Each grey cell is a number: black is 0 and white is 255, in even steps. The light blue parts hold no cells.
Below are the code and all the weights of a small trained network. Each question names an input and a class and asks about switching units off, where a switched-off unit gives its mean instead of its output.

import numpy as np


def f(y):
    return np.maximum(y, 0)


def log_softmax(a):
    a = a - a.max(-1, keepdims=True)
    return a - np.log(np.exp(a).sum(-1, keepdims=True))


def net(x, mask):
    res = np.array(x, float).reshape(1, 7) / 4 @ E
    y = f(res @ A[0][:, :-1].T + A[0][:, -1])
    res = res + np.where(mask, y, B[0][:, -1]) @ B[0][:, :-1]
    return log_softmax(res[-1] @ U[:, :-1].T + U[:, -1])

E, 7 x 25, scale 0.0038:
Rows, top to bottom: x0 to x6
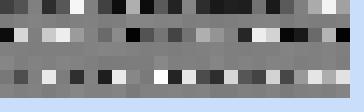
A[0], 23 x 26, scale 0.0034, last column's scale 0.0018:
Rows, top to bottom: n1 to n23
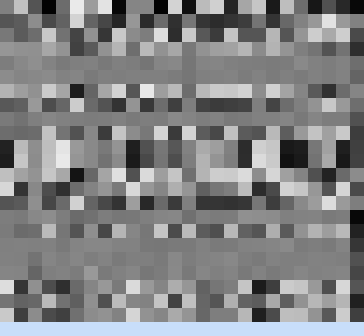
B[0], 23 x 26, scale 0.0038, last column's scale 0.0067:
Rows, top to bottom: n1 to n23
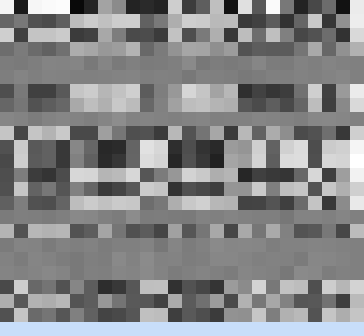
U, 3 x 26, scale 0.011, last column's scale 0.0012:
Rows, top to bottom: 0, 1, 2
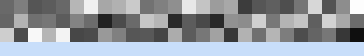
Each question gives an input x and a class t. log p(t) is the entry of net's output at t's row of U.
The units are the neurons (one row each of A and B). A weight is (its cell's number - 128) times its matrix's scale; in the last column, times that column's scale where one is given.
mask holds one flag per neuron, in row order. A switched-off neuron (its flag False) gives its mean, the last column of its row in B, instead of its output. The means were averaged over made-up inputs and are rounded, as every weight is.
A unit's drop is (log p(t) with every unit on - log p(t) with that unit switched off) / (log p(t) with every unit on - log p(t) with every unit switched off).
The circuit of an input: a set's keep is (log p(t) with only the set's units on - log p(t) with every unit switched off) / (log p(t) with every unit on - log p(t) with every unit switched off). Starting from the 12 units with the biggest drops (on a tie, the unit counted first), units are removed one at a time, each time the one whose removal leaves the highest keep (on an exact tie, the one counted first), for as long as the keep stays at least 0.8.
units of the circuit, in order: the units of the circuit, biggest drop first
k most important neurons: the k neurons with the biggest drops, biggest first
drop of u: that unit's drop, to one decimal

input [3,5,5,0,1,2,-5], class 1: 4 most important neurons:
[n12, n11, n13, n7]
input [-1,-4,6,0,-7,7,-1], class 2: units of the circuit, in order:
[n3]
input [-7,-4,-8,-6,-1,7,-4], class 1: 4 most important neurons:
[n21, n14, n23, n2]
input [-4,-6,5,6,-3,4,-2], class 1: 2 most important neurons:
[n12, n11]
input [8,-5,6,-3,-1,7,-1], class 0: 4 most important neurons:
[n2, n15, n8, n1]
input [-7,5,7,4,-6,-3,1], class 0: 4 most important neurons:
[n13, n7, n21, n14]
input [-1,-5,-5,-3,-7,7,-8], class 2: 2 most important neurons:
[n3, n10]
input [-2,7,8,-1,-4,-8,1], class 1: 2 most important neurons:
[n12, n11]
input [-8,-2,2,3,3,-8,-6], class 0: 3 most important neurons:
[n13, n7, n3]
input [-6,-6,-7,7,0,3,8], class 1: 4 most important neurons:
[n21, n14, n23, n2]
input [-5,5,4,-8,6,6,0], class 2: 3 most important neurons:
[n3, n10, n2]
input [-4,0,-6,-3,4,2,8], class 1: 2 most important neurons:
[n21, n14]
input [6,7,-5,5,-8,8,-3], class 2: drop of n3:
0.4
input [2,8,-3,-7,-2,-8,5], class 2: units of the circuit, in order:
[n1]
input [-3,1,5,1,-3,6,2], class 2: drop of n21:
0.2
